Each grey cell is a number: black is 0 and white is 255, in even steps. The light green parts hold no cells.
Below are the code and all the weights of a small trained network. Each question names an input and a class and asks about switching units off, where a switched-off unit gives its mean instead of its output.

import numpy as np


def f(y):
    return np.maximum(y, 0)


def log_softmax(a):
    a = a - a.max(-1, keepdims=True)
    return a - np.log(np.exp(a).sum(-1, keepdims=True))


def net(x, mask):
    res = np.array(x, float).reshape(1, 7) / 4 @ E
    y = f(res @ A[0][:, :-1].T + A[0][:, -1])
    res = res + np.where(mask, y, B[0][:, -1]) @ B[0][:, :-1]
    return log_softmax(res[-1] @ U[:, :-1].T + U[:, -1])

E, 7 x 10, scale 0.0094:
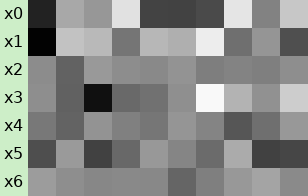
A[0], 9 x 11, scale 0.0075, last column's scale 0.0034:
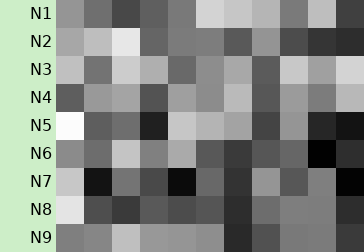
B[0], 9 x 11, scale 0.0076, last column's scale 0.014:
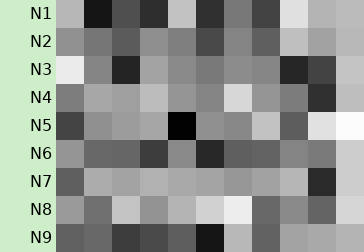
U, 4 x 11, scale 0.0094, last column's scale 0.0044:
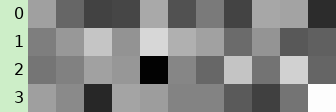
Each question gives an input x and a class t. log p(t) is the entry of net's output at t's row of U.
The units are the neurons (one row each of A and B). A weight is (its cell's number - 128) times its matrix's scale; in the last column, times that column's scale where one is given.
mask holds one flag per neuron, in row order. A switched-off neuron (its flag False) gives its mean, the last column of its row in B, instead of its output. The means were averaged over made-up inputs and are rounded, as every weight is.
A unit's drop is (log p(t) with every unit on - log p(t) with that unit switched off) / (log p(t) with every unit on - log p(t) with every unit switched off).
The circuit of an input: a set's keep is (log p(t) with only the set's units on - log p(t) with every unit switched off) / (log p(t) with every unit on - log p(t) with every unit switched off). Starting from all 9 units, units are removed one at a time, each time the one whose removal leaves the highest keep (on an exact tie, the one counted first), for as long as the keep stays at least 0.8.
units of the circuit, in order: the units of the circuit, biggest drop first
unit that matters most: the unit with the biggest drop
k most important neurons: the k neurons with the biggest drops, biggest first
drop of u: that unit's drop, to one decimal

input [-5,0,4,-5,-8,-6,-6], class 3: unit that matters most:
N3
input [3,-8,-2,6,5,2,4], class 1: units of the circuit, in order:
N7, N8
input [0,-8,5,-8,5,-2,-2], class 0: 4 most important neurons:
N9, N6, N2, N4
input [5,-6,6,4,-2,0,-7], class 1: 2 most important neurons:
N5, N7
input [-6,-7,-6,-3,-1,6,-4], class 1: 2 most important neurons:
N8, N7
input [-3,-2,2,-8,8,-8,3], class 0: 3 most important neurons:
N9, N6, N2
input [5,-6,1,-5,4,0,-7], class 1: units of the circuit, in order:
N5, N7
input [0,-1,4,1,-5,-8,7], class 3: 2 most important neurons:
N3, N5
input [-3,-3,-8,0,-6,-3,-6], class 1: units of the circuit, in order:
N8, N9, N3
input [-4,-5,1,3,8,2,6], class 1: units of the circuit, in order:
N8, N7
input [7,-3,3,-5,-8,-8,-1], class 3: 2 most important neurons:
N5, N3
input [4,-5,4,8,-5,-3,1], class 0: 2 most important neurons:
N1, N5
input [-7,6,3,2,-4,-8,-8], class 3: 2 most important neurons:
N3, N4
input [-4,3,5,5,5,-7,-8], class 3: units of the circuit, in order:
N3
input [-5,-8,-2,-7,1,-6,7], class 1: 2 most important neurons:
N8, N7
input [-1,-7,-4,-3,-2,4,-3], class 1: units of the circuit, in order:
N8, N7
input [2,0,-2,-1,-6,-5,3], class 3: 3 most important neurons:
N5, N3, N1
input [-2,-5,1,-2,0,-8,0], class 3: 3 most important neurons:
N3, N4, N9
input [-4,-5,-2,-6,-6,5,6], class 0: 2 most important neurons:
N6, N2
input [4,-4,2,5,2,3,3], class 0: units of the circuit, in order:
N5
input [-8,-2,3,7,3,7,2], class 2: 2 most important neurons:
N5, N6
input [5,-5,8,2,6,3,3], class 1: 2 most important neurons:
N5, N7
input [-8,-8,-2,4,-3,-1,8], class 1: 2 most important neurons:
N8, N7
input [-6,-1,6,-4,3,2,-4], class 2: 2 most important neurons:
N5, N1
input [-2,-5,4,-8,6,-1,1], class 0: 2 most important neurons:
N9, N6
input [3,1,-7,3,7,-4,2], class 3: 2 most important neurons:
N5, N3
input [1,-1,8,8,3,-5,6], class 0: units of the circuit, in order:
N1
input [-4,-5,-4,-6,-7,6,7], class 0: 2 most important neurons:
N6, N2
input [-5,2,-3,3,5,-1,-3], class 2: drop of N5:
0.8
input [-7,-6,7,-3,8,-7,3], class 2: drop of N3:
-0.2
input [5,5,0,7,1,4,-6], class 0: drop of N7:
0.1
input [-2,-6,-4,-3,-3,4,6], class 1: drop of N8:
0.4
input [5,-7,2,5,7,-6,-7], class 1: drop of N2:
0.0
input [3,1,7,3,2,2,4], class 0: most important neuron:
N5
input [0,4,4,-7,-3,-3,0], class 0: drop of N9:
0.1
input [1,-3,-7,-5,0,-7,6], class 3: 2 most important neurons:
N3, N1
